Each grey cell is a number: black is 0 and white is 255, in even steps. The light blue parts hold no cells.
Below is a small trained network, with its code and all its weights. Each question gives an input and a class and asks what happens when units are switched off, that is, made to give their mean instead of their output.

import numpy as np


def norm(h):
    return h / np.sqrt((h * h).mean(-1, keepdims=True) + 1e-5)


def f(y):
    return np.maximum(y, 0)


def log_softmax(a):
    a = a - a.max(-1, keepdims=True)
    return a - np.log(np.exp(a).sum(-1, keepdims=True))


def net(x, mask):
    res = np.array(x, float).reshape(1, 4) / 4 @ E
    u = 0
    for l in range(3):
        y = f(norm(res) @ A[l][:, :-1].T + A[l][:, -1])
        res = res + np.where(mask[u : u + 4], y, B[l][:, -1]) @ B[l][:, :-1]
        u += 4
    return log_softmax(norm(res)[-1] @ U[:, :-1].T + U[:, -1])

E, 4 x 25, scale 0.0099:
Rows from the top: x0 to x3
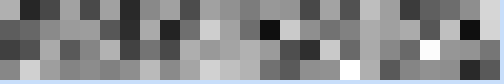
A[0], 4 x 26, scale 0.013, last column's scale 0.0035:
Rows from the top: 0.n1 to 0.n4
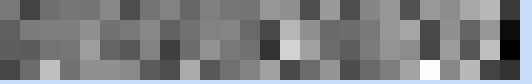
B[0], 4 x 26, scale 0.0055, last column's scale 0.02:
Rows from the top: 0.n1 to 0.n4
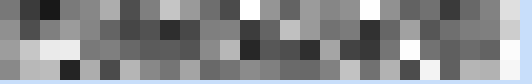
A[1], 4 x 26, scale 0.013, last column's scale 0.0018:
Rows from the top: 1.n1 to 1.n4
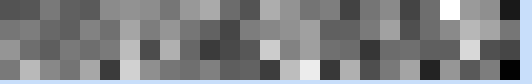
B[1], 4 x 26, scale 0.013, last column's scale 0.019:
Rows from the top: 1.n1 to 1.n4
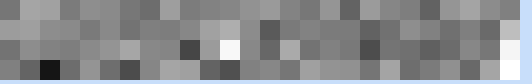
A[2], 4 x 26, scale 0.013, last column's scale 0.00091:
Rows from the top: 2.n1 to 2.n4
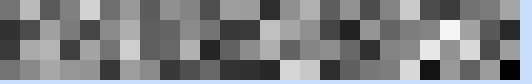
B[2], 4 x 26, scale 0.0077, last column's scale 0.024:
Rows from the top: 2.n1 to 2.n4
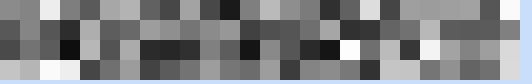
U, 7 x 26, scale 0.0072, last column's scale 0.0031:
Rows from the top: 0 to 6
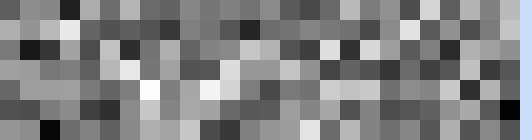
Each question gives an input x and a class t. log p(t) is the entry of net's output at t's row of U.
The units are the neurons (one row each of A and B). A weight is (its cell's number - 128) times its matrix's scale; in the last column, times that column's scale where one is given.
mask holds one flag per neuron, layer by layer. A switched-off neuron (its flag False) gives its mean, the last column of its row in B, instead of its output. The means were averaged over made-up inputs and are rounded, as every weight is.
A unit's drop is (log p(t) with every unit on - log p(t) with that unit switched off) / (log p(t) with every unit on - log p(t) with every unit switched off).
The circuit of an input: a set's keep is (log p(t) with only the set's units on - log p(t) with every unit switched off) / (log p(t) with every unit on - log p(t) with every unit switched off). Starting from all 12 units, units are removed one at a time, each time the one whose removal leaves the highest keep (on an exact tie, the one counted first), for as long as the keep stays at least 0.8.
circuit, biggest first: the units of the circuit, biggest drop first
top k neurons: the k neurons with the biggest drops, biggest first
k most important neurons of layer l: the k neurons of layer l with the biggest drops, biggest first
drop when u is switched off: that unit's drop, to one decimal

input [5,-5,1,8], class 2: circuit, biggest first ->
(2.n3, 2.n4)
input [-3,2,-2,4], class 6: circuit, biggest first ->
(1.n4)
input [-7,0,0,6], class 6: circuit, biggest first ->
(1.n4, 0.n3)
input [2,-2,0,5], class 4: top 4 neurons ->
(0.n4, 2.n3, 1.n3, 1.n4)
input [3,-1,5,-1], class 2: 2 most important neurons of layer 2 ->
(2.n3, 2.n1)
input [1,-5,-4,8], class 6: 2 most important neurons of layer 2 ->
(2.n3, 2.n4)
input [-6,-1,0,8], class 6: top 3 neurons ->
(1.n4, 0.n4, 0.n3)
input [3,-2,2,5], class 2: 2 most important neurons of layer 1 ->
(1.n3, 1.n2)
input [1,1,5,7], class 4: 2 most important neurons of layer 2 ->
(2.n3, 2.n1)
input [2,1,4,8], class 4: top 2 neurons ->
(2.n3, 0.n4)
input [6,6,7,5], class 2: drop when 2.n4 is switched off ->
0.2
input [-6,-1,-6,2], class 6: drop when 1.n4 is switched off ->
1.1
